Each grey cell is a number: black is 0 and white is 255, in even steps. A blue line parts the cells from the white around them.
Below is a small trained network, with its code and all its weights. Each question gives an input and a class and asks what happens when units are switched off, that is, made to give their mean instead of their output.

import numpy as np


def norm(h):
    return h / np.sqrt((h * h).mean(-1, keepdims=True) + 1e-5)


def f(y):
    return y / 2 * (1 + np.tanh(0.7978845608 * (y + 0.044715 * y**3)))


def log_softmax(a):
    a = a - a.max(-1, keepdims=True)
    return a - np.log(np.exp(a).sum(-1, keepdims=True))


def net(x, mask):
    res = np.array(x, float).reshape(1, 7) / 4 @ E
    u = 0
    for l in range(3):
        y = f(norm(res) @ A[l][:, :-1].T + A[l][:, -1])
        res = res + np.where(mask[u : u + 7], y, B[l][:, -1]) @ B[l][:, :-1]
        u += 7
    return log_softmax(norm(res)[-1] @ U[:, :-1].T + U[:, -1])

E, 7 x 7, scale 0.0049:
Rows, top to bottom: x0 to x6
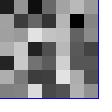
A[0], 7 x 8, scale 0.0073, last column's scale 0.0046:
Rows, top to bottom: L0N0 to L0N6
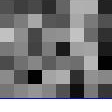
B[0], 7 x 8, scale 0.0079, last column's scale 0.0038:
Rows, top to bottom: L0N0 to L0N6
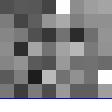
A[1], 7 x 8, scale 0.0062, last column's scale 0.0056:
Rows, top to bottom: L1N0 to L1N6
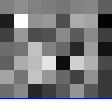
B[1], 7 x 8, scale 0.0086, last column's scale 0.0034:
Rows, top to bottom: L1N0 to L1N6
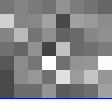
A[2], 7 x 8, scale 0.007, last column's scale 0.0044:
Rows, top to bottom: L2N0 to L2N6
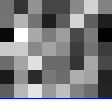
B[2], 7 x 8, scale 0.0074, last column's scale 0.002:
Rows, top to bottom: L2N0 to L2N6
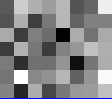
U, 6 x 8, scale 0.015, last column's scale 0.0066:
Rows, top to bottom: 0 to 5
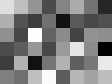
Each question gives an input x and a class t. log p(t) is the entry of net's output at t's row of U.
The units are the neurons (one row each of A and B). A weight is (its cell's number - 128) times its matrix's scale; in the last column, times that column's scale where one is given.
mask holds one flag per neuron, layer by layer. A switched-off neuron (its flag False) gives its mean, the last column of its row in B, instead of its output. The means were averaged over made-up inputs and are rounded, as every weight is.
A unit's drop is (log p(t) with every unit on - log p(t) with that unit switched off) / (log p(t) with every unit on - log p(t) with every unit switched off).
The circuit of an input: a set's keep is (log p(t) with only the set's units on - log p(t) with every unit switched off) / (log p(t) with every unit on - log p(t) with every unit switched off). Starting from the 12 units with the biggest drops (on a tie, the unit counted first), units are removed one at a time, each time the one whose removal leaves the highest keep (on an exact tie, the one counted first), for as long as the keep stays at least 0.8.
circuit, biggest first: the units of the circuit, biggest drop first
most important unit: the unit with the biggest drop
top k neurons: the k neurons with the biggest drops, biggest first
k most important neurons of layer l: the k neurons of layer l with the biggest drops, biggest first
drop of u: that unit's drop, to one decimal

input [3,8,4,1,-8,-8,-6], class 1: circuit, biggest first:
L0N5, L0N6, L1N4, L0N0
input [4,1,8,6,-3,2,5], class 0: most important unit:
L0N5
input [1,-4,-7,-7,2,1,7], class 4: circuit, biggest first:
L0N0, L2N5
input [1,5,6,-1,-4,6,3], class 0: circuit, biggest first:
L1N4, L2N4, L2N6
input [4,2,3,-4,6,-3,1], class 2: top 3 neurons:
L0N5, L2N6, L2N4
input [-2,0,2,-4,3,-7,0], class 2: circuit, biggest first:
L0N5, L2N4
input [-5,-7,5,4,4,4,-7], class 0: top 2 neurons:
L0N5, L1N4
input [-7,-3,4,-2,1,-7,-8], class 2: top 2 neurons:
L0N5, L0N6
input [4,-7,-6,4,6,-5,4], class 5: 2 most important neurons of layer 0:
L0N6, L0N2
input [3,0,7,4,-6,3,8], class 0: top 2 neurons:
L0N2, L1N4
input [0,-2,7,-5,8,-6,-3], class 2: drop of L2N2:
-0.1
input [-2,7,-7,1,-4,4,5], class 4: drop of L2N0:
0.2
